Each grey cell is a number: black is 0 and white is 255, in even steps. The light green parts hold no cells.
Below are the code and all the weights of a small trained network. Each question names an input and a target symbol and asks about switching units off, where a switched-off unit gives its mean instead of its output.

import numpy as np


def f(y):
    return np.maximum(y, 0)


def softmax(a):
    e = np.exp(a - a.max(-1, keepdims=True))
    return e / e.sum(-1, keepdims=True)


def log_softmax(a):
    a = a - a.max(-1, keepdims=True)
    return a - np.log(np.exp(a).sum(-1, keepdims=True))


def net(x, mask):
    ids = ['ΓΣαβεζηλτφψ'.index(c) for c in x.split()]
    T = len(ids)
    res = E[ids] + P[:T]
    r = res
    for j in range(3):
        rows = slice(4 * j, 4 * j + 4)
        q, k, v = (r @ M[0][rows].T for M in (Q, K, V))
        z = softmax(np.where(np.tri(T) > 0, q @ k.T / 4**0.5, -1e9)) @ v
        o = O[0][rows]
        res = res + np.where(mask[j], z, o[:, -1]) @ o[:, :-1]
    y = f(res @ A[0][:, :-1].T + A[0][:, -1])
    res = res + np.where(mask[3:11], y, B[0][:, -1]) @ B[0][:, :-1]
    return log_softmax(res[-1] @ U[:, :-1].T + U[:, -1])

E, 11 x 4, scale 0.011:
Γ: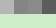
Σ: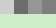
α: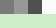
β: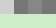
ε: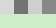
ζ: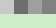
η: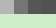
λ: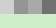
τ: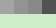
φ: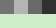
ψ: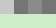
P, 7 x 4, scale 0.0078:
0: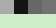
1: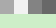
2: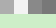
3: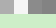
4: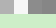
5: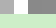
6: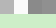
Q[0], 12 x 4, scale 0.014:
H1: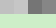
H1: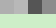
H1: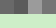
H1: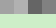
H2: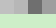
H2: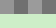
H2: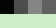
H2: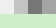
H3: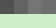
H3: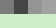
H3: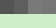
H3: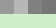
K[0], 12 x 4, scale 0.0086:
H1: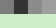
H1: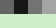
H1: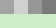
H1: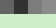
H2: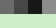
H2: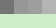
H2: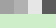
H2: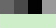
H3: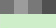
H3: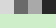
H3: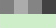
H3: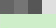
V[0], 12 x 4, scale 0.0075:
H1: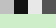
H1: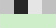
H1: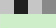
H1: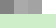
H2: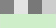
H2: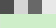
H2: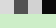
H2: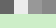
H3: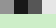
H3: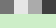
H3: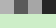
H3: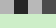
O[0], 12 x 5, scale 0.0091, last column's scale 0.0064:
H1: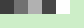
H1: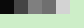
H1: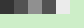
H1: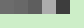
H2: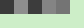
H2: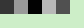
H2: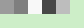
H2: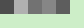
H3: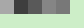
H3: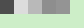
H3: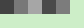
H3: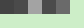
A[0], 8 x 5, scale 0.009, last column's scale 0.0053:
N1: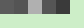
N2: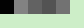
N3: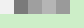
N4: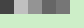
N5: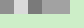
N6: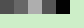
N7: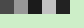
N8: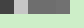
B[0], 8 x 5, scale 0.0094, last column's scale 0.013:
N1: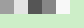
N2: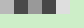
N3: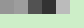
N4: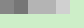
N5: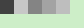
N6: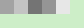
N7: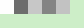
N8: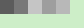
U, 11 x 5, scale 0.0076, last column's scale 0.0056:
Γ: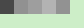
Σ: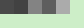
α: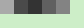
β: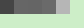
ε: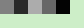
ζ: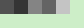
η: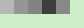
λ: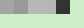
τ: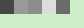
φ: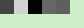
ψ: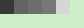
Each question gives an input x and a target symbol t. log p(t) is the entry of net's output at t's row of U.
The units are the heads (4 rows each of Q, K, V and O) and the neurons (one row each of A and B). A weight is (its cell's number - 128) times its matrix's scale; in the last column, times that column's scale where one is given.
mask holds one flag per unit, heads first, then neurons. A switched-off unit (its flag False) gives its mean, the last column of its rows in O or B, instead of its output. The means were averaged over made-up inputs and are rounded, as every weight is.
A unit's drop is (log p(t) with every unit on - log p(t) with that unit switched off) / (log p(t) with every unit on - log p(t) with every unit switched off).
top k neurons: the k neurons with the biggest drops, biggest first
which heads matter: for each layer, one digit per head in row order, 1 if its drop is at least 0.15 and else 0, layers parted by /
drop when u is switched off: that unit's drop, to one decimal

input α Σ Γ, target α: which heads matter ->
001
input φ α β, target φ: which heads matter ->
110
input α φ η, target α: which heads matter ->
001
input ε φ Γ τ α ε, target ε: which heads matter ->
110
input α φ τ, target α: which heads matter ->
001
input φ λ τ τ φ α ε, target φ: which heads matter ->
110
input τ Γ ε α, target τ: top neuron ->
N2
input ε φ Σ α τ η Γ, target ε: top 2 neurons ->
N2, N7
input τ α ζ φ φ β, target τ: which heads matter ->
011
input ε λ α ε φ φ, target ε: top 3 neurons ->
N2, N7, N1
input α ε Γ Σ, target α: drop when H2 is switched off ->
0.1
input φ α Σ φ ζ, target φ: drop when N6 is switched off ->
0.0
